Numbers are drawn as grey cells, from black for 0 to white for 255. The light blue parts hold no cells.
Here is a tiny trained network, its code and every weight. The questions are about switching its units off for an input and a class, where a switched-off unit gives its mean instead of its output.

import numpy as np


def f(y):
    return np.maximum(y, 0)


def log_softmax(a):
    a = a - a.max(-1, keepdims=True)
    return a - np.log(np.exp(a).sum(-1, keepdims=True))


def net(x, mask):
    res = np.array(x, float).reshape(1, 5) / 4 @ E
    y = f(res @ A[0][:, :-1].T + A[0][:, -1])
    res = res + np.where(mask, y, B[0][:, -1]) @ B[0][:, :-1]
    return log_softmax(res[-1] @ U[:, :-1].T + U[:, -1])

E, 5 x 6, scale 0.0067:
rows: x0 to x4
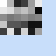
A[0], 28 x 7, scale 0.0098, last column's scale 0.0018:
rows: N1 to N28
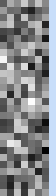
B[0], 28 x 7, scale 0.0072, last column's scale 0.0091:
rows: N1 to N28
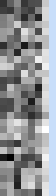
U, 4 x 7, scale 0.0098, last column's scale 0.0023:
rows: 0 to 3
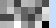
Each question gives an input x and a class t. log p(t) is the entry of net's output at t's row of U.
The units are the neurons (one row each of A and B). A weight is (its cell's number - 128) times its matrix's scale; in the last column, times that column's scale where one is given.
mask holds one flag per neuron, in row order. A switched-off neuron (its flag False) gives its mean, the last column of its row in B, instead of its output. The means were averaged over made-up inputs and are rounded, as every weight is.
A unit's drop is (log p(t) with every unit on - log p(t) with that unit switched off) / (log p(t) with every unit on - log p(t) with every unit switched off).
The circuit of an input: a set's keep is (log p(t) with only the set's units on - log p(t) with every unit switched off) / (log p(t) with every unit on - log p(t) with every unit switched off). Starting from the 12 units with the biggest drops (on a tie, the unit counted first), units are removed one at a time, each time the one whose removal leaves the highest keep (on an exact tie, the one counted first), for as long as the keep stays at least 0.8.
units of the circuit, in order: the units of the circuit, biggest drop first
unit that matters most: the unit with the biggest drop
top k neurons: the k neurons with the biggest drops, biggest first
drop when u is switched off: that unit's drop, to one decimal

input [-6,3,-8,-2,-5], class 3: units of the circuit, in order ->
[N19]
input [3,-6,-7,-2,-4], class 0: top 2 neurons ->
[N27, N26]
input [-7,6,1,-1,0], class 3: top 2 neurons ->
[N19, N22]
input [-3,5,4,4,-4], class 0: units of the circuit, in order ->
[N25, N8]
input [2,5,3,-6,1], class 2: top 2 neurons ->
[N15, N27]
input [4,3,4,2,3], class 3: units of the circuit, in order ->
[N9, N20]
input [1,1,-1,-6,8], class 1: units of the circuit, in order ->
[N24, N3]
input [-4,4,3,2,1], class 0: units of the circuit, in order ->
[N8, N25]
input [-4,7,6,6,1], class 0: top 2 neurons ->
[N8, N25]
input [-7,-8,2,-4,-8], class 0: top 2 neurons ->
[N27, N26]
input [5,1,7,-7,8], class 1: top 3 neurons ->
[N10, N24, N23]
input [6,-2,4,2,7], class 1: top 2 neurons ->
[N24, N3]
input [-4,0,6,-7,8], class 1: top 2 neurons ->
[N10, N24]
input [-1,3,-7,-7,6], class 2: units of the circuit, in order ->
[N15]
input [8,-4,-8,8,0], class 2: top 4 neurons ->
[N23, N2, N19, N18]
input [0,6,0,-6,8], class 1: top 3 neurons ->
[N10, N3, N1]
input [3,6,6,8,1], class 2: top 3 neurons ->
[N23, N2, N27]
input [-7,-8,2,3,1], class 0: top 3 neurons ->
[N27, N26, N5]
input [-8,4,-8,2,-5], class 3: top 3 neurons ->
[N19, N18, N22]
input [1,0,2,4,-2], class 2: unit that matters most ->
N10
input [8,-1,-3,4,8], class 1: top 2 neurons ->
[N24, N3]
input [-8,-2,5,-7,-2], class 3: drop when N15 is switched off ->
-0.1
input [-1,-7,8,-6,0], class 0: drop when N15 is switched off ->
-0.1
